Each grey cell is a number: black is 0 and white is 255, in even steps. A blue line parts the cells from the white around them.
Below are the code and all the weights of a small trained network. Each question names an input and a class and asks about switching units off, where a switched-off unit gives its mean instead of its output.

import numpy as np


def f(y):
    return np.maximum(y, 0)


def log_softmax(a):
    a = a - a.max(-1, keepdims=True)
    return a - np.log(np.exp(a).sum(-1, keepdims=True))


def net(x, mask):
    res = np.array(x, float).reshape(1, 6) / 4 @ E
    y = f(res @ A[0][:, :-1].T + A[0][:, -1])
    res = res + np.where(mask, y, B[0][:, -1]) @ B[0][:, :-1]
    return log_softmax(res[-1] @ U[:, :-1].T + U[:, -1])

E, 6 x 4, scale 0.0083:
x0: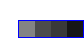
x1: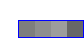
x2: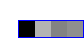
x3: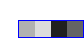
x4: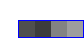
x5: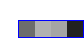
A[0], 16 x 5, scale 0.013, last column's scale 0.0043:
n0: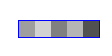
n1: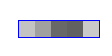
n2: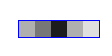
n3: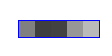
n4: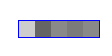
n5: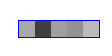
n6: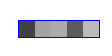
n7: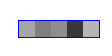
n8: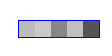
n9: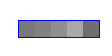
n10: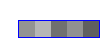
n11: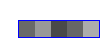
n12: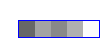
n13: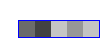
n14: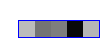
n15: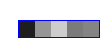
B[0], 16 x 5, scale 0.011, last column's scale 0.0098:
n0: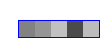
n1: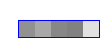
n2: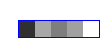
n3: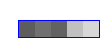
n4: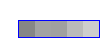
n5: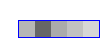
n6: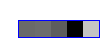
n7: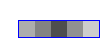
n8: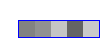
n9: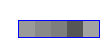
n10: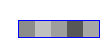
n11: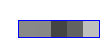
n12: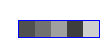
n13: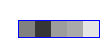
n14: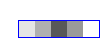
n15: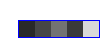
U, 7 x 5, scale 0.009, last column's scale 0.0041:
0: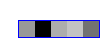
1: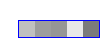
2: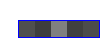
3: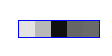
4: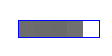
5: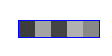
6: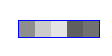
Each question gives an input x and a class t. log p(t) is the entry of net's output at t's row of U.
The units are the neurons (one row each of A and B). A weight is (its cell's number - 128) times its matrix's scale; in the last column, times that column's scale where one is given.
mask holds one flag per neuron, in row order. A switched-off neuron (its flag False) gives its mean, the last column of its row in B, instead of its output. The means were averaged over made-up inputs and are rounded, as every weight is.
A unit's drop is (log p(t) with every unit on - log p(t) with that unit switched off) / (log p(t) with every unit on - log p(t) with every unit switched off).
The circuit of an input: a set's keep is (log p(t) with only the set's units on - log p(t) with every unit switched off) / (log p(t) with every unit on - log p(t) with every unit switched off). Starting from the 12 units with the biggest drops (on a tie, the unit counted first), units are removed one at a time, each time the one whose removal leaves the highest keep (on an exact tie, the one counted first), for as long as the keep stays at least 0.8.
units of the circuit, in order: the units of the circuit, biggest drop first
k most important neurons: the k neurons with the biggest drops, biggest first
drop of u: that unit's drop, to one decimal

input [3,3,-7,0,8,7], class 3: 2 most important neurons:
[n14, n7]
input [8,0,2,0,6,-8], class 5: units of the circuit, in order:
[n2, n3]
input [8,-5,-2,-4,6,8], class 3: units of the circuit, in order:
[n14]
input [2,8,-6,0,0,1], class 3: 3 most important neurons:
[n14, n13, n7]
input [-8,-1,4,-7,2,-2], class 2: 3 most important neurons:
[n15, n12, n6]
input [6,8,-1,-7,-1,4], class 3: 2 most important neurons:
[n14, n7]
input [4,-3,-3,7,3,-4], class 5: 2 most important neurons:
[n2, n3]
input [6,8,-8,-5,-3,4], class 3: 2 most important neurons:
[n14, n7]
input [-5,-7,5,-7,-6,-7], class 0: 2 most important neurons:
[n13, n6]
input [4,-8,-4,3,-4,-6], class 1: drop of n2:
0.1
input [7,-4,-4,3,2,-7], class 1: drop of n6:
0.2
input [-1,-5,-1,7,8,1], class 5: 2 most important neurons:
[n2, n14]
